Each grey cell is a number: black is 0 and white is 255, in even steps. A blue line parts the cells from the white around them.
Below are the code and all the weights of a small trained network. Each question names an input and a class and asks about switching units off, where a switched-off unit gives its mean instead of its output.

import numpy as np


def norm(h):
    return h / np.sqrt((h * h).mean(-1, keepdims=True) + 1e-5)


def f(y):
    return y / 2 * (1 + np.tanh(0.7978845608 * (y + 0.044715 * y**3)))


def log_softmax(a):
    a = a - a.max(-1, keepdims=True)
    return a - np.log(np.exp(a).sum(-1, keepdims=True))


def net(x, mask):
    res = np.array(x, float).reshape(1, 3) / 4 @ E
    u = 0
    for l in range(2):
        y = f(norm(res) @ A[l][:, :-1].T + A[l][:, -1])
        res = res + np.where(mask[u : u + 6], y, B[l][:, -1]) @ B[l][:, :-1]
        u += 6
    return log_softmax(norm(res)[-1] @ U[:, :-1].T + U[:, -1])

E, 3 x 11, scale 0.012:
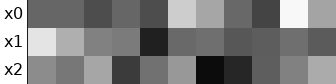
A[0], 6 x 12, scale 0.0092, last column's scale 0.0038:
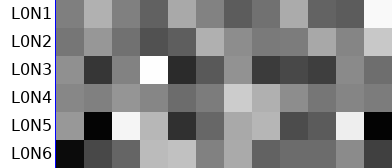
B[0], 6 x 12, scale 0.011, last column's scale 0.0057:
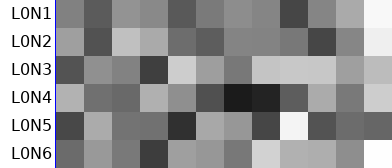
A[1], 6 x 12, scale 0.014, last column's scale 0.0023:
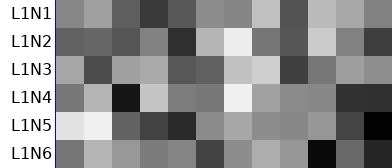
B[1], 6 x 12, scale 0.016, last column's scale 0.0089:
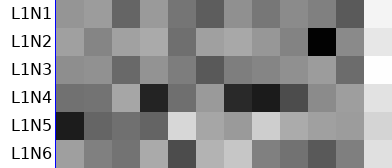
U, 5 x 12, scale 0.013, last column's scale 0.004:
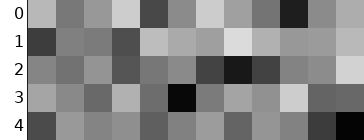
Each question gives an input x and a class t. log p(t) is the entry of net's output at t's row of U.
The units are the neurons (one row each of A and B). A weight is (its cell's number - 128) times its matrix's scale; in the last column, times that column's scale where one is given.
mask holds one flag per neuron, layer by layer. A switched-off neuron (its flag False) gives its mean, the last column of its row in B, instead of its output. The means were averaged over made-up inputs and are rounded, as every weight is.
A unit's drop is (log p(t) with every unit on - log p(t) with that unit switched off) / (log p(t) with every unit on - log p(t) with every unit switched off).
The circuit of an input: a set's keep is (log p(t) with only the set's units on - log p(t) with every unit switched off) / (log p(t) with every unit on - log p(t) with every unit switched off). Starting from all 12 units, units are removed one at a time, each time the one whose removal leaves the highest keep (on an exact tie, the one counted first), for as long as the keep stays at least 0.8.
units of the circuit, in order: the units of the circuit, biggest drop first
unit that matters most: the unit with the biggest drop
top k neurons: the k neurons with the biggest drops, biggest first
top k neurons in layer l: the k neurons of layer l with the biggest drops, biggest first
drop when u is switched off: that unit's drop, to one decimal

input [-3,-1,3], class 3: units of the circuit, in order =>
L1N4; L1N2
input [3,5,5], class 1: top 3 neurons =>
L1N5; L0N4; L0N1
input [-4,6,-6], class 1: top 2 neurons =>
L1N5; L0N3
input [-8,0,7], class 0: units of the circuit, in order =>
L1N6
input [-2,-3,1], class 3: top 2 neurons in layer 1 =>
L1N1; L1N5
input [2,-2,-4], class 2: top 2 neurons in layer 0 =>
L0N1; L0N3
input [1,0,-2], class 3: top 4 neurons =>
L1N4; L0N4; L1N2; L1N5
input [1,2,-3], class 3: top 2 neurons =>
L0N4; L1N4
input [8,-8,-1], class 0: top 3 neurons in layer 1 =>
L1N2; L1N5; L1N1
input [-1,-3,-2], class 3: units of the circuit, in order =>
L1N5; L1N2
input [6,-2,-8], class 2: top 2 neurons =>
L1N4; L0N1
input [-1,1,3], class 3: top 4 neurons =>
L0N1; L1N4; L0N4; L1N2
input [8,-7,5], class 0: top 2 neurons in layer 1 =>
L1N2; L1N5
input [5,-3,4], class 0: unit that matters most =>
L0N4
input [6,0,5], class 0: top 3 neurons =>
L0N4; L1N4; L1N2
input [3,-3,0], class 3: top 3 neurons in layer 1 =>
L1N1; L1N5; L1N6
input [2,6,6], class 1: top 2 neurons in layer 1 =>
L1N5; L1N4
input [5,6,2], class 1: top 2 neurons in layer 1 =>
L1N5; L1N6
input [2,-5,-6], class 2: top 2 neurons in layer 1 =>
L1N4; L1N5
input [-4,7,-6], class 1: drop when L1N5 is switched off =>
1.1
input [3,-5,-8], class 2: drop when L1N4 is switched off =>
1.0
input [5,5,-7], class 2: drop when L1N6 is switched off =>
0.0
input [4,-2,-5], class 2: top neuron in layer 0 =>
L0N1
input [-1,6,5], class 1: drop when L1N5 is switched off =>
0.5
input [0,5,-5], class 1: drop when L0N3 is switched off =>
0.1
